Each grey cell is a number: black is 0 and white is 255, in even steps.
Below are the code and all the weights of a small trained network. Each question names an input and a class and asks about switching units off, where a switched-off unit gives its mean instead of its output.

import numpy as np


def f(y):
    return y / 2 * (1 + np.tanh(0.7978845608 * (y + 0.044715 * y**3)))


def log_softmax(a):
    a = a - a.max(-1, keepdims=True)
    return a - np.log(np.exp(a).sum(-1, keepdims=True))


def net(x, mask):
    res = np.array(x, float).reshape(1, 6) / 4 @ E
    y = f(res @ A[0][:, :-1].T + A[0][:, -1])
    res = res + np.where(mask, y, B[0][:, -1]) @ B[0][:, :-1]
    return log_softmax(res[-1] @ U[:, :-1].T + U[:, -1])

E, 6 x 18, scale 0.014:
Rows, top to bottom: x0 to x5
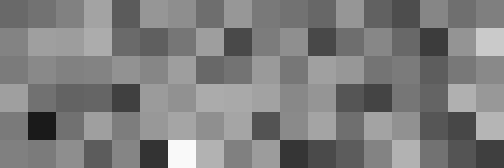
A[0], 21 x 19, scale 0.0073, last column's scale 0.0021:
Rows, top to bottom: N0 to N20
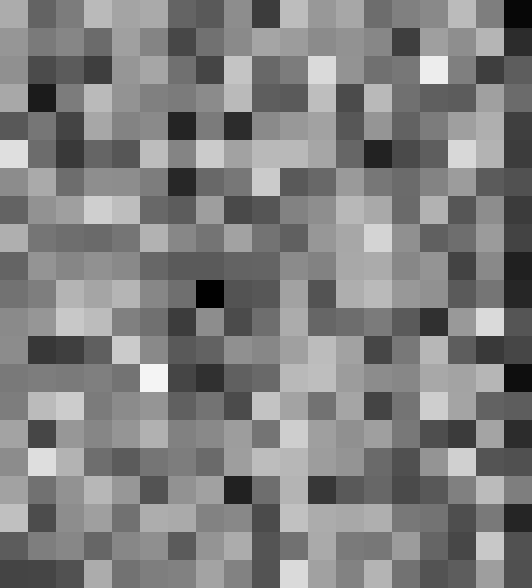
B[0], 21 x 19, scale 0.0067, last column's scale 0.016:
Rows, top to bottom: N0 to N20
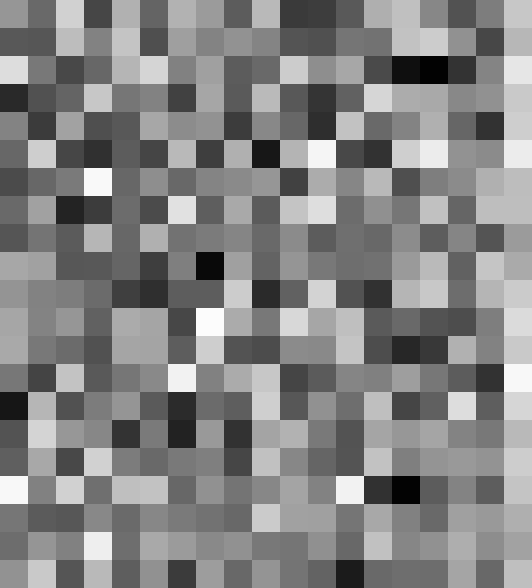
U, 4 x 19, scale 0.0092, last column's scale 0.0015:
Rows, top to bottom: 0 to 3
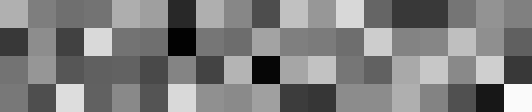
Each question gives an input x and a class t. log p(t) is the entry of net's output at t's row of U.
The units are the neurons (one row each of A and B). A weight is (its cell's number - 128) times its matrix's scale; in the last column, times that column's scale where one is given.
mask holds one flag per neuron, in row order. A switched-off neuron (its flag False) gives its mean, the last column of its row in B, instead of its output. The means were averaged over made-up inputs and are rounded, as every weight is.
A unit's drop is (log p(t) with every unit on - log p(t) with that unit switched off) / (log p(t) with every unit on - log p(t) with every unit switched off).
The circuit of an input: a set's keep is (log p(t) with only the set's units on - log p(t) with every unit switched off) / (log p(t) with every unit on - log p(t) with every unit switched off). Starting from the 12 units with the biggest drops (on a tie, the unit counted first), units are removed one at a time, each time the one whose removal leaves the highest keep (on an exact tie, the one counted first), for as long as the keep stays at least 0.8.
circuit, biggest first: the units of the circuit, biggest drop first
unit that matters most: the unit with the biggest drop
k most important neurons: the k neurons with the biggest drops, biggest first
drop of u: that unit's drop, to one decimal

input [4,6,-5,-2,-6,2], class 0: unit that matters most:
N17
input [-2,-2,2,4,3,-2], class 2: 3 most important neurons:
[N5 N14 N16]
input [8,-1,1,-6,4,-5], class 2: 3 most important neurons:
[N10 N7 N9]
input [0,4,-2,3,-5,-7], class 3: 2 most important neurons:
[N13 N4]
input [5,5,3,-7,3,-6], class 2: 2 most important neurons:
[N10 N7]
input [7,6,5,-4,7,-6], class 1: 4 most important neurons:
[N3 N20 N15 N2]
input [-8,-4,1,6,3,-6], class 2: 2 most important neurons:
[N5 N17]
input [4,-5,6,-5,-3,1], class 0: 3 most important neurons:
[N5 N2 N12]
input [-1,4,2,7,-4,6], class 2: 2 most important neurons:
[N5 N13]
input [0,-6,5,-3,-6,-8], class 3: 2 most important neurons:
[N13 N0]
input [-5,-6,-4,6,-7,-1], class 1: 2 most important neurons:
[N16 N14]
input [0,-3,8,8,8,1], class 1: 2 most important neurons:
[N3 N15]
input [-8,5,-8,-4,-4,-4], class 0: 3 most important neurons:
[N11 N5 N17]
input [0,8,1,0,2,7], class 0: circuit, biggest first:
[N17]
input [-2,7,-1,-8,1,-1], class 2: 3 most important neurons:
[N10 N7 N9]
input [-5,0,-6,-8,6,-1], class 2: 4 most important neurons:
[N10 N7 N9 N14]
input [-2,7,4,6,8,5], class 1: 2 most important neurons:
[N3 N2]
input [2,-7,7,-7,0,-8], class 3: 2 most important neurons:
[N13 N0]
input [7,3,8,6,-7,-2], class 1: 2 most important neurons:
[N16 N14]
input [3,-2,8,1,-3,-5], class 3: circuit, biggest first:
[N13]
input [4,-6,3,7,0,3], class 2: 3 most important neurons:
[N5 N17 N11]
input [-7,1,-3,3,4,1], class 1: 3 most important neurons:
[N3 N10 N7]
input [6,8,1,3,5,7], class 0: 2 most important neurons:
[N17 N13]
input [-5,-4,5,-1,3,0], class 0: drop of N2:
0.1
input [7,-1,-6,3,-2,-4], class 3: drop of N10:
0.2
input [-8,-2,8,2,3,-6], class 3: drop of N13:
0.3
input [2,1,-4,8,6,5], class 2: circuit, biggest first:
[N5]
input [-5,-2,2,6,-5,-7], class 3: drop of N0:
0.2
